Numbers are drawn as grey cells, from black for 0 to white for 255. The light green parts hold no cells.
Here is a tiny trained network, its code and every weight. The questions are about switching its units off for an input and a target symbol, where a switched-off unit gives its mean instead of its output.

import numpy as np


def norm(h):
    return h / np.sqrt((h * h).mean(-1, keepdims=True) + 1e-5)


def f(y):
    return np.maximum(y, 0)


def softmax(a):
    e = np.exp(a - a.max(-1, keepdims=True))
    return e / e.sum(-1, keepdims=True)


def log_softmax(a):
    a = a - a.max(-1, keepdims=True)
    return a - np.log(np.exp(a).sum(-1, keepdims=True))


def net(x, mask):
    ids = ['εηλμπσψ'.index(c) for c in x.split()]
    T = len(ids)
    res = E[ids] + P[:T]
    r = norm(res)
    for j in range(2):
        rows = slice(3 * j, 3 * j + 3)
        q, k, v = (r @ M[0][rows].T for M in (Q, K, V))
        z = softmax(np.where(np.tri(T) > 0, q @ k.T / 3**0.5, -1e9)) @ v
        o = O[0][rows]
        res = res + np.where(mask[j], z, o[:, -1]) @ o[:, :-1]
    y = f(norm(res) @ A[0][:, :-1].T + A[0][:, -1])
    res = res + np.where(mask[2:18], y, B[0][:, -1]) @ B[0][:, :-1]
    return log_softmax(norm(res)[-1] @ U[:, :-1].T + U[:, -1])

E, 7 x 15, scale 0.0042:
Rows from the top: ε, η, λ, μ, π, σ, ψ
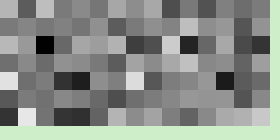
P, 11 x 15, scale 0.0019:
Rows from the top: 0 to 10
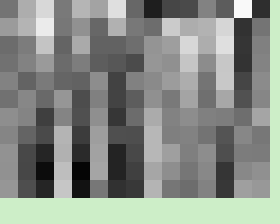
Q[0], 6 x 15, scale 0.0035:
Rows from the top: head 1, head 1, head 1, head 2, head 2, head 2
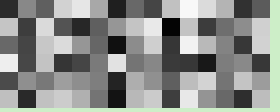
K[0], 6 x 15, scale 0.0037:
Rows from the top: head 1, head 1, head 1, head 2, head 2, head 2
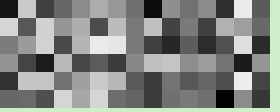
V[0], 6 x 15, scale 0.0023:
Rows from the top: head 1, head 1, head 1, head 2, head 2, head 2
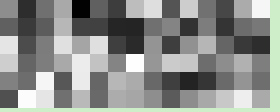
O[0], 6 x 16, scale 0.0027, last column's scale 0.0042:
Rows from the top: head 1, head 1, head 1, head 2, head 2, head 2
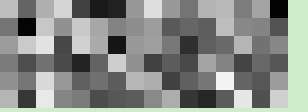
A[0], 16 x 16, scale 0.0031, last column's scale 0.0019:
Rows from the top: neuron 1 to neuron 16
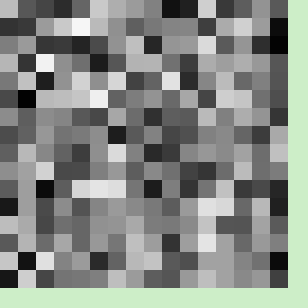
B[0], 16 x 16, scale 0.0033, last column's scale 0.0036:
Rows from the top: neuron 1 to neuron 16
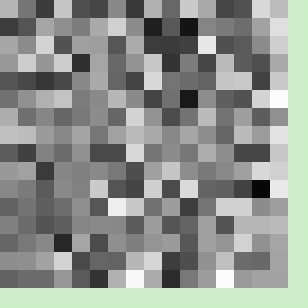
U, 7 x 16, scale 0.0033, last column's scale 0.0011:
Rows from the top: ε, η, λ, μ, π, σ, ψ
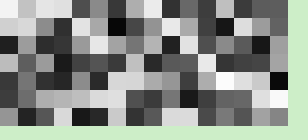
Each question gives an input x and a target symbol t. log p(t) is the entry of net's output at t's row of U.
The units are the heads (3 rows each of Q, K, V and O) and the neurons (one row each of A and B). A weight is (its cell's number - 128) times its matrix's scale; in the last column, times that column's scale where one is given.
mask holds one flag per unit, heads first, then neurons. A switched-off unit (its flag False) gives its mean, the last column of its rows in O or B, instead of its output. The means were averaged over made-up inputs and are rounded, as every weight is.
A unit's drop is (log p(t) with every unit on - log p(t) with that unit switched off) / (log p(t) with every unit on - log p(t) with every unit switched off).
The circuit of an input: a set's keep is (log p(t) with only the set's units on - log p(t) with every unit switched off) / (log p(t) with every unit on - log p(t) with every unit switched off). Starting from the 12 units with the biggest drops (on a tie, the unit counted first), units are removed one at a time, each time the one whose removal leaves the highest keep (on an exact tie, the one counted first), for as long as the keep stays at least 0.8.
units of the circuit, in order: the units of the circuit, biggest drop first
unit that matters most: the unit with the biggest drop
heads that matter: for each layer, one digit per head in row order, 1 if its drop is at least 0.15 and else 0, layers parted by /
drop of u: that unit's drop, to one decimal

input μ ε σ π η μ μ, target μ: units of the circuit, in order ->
[head 2; neuron 3]
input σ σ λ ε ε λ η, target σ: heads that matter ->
11
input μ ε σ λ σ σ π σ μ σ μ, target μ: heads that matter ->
11
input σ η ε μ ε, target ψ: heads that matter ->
01
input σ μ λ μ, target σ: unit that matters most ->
head 2
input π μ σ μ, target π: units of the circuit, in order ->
[head 2; neuron 12]
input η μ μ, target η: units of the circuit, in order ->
[head 1; head 2]
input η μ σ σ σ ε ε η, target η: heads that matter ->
10
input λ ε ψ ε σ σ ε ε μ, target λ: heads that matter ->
10
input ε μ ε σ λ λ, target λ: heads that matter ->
00
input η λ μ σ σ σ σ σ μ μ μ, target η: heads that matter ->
10
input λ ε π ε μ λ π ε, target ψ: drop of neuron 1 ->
0.6
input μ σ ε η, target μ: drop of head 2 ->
0.6
